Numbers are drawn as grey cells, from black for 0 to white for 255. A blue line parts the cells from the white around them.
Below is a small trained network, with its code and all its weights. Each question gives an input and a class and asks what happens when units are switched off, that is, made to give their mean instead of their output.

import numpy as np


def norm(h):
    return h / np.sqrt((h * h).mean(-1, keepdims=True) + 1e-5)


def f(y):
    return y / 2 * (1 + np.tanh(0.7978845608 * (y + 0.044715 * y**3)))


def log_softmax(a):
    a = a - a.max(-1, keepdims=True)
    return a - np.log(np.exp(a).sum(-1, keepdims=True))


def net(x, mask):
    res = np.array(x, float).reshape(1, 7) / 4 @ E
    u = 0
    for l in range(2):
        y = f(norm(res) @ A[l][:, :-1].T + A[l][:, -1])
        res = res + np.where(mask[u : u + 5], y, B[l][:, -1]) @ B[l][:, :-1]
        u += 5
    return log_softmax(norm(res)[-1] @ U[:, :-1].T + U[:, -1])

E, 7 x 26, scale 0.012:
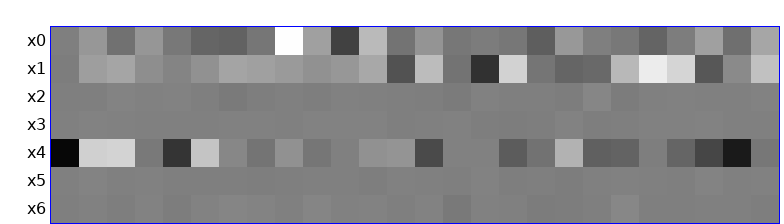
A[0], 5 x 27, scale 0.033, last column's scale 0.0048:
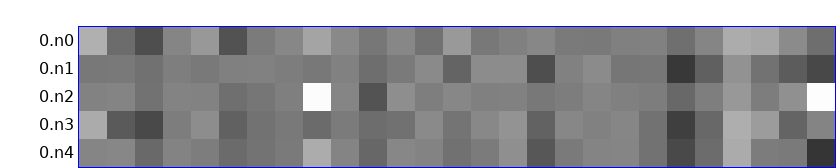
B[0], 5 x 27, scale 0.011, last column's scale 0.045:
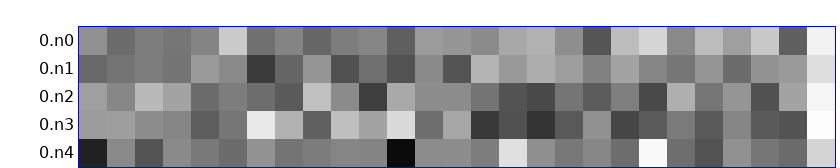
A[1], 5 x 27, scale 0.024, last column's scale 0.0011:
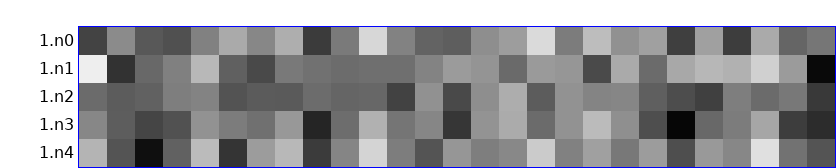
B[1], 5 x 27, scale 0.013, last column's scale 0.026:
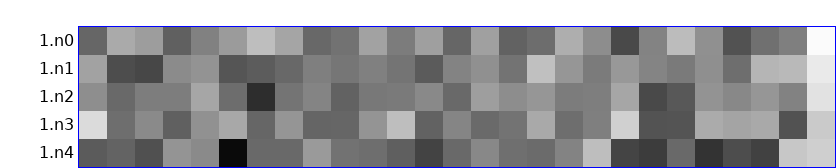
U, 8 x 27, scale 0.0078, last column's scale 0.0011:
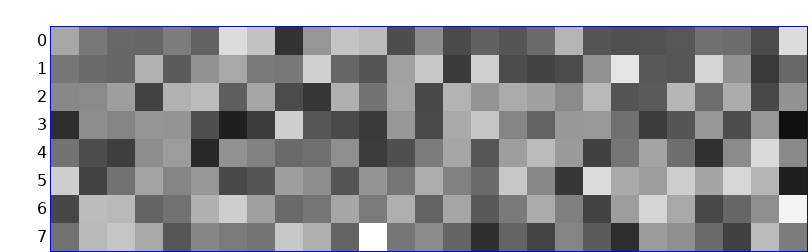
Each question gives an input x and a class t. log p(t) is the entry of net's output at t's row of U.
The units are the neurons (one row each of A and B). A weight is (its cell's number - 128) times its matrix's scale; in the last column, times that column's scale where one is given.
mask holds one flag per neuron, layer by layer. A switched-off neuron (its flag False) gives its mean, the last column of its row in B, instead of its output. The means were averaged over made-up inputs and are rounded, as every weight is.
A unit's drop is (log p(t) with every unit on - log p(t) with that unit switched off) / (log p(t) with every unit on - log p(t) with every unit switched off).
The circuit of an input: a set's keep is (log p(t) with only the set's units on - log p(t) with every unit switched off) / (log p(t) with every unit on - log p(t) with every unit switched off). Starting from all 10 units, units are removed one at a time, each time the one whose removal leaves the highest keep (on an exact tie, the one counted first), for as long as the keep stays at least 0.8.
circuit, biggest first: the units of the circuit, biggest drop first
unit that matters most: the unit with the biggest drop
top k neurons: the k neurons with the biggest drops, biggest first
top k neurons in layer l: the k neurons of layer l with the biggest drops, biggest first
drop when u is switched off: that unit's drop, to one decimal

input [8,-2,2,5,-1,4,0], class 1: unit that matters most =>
0.n4
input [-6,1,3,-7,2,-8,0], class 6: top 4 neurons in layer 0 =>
(0.n3; 0.n2; 0.n1; 0.n0)
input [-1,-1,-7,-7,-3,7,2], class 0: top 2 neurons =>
(0.n3; 0.n2)
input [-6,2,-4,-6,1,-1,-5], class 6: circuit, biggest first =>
(0.n2; 1.n0)
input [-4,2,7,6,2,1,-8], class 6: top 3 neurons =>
(0.n2; 0.n3; 0.n0)
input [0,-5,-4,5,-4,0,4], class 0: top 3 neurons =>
(0.n3; 0.n2; 1.n4)
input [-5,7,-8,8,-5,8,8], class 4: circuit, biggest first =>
(0.n2; 1.n4)
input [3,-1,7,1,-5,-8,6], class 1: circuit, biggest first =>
(0.n3; 0.n0)
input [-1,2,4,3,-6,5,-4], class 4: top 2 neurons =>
(0.n2; 1.n4)
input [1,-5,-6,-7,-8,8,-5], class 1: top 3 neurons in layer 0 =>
(0.n3; 0.n0; 0.n4)
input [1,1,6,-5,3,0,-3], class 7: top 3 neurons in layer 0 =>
(0.n0; 0.n4; 0.n1)
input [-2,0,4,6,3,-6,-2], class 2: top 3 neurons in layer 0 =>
(0.n3; 0.n2; 0.n0)
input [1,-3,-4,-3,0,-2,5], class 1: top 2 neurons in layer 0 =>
(0.n3; 0.n4)
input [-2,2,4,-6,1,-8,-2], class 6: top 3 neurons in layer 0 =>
(0.n2; 0.n0; 0.n3)
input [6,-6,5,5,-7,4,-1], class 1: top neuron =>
(0.n3)
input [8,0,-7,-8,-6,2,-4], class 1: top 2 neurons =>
(0.n4; 0.n3)
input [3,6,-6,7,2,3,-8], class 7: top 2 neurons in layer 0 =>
(0.n0; 0.n1)
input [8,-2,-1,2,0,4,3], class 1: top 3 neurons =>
(0.n4; 0.n0; 1.n4)
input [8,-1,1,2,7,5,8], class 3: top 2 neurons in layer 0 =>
(0.n3; 0.n4)
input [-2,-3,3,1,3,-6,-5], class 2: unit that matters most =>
0.n2
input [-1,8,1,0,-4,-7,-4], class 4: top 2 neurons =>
(0.n2; 1.n4)
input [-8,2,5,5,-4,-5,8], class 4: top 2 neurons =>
(0.n2; 0.n3)
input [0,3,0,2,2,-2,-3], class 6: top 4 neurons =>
(0.n2; 0.n3; 0.n0; 0.n1)
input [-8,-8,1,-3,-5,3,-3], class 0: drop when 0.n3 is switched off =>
0.8
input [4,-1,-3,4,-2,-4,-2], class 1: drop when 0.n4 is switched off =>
0.1
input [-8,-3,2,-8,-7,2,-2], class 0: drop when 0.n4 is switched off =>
0.0
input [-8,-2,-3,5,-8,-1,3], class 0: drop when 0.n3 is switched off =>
0.7
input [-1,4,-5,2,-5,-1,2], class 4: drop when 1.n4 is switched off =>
0.4
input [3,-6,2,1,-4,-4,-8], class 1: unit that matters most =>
0.n3
